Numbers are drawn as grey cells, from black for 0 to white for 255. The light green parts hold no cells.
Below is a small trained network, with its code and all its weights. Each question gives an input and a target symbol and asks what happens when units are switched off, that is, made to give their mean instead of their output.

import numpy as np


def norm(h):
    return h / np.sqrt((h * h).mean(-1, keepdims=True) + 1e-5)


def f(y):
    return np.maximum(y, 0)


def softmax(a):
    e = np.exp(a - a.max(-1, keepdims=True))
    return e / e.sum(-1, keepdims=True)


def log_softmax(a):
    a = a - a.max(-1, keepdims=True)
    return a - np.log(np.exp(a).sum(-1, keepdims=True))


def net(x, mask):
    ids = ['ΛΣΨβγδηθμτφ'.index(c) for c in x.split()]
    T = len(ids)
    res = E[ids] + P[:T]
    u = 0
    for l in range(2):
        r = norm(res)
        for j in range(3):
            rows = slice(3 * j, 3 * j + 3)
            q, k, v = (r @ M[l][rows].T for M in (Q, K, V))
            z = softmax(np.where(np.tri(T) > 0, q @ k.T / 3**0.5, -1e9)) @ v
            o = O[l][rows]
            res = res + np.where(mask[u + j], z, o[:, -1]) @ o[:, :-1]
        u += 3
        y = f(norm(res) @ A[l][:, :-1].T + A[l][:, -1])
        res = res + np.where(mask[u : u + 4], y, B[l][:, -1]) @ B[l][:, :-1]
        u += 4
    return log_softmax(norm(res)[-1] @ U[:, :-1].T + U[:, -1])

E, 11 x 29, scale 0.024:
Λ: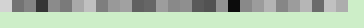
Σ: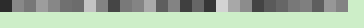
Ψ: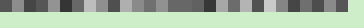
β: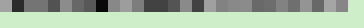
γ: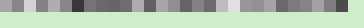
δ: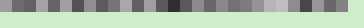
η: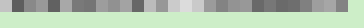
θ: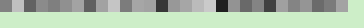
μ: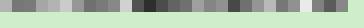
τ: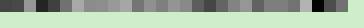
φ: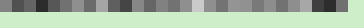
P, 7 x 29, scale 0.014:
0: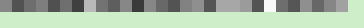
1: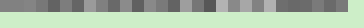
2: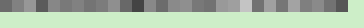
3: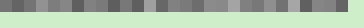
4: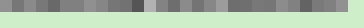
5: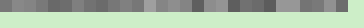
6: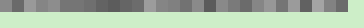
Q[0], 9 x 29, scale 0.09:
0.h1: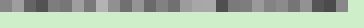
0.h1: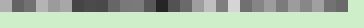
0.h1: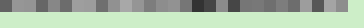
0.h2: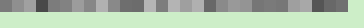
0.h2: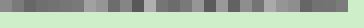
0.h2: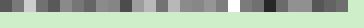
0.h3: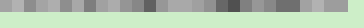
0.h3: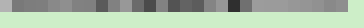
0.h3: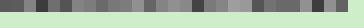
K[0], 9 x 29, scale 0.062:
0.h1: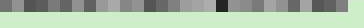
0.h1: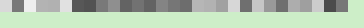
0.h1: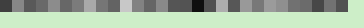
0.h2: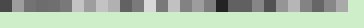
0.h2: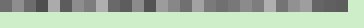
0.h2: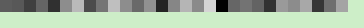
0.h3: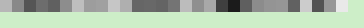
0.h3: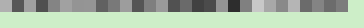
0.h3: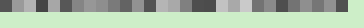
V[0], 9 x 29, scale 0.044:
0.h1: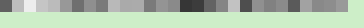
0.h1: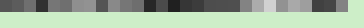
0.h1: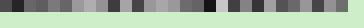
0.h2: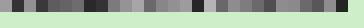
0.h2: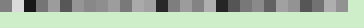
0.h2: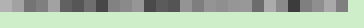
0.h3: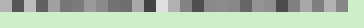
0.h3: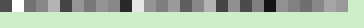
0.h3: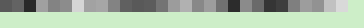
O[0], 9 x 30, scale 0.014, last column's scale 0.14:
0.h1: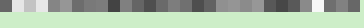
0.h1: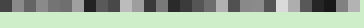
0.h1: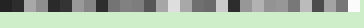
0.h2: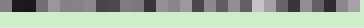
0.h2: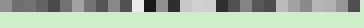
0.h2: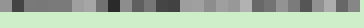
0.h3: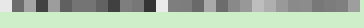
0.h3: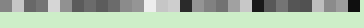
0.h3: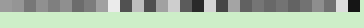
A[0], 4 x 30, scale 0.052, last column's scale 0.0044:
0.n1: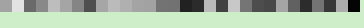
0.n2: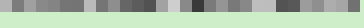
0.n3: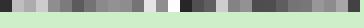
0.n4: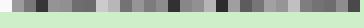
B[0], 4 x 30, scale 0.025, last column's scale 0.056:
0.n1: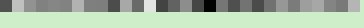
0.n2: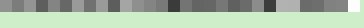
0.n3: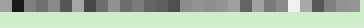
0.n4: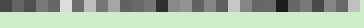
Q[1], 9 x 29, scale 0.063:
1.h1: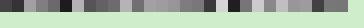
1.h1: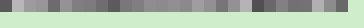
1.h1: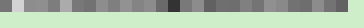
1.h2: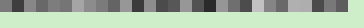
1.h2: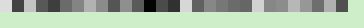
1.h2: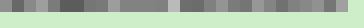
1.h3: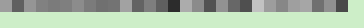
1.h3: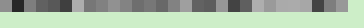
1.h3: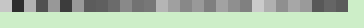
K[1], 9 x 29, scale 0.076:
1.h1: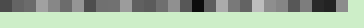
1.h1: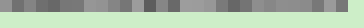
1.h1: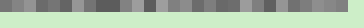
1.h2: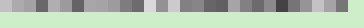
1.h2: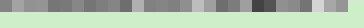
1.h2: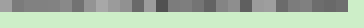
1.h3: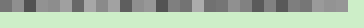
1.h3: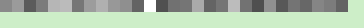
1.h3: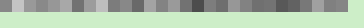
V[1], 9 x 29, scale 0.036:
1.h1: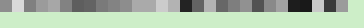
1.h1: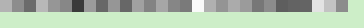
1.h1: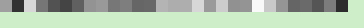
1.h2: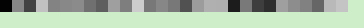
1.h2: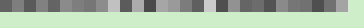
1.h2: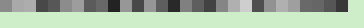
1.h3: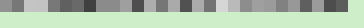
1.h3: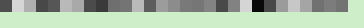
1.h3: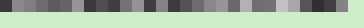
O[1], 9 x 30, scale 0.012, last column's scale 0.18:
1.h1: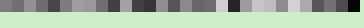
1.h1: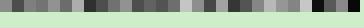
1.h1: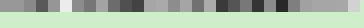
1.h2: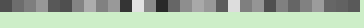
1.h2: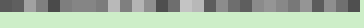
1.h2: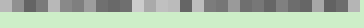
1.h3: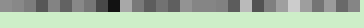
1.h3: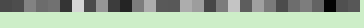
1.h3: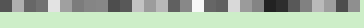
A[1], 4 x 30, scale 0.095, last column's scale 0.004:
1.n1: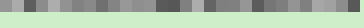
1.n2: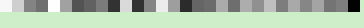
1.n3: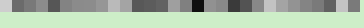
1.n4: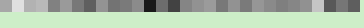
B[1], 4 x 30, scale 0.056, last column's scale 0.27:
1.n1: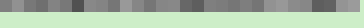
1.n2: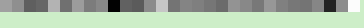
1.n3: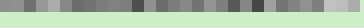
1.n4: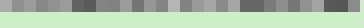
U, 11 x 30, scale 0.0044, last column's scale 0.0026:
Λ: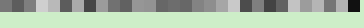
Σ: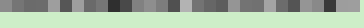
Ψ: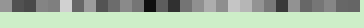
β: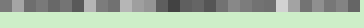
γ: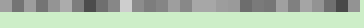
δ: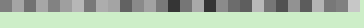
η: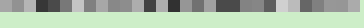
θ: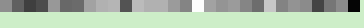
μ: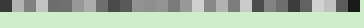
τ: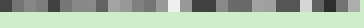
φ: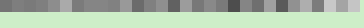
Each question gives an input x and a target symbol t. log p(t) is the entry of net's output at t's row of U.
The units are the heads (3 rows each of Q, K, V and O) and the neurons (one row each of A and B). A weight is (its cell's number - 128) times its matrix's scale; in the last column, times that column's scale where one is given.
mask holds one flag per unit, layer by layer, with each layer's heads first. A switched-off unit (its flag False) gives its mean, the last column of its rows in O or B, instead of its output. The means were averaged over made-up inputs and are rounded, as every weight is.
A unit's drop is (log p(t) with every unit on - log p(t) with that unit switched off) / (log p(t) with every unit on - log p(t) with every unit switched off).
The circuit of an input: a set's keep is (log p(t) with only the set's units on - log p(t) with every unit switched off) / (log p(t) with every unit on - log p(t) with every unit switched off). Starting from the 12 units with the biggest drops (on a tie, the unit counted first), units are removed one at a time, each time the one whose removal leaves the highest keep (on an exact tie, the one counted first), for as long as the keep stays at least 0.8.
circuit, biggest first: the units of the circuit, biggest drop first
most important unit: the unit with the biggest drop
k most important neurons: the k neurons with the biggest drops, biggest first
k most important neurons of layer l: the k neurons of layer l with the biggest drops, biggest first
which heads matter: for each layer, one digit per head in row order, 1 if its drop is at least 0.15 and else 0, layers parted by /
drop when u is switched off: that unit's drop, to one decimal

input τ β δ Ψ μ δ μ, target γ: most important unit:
1.n4
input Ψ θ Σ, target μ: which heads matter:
111 / 000
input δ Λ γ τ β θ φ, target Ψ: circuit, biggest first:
[0.n4 0.h1 1.n2]
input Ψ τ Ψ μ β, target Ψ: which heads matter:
011 / 010
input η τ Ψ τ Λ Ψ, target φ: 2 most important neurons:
[1.n2 1.n3]
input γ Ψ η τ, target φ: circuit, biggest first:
[0.h1 1.n3 1.h3]
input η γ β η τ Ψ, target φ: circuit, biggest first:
[0.h1 1.h3 1.n3]
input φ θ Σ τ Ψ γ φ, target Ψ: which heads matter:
110 / 000
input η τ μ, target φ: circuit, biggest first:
[0.h3 1.n2]
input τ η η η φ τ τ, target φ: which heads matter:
101 / 000
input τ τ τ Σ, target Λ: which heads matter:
001 / 000
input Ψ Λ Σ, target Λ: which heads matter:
101 / 000
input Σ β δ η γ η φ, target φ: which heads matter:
100 / 011
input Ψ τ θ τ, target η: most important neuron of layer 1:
[1.n2]
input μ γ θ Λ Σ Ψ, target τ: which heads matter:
101 / 011
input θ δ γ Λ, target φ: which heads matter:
100 / 000
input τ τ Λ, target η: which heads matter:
001 / 001
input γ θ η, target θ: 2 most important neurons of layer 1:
[1.n2 1.n3]
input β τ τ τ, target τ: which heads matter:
110 / 001
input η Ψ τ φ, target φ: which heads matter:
101 / 000
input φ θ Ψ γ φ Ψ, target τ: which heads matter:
111 / 011
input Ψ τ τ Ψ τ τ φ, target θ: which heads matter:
100 / 000
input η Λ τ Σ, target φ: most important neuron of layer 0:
[0.n3]
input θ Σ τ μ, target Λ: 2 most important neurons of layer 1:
[1.n2 1.n1]
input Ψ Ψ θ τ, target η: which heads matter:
110 / 000
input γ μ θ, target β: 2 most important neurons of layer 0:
[0.n1 0.n4]
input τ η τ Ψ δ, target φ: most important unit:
0.h1
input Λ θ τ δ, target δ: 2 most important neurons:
[1.n2 1.n3]
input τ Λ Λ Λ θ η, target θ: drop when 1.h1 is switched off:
0.2
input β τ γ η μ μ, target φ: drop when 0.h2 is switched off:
-0.1
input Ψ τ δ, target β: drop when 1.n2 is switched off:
0.6
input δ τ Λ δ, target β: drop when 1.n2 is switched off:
0.5
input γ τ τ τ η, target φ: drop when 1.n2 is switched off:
0.1
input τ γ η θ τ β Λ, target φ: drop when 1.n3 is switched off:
0.7
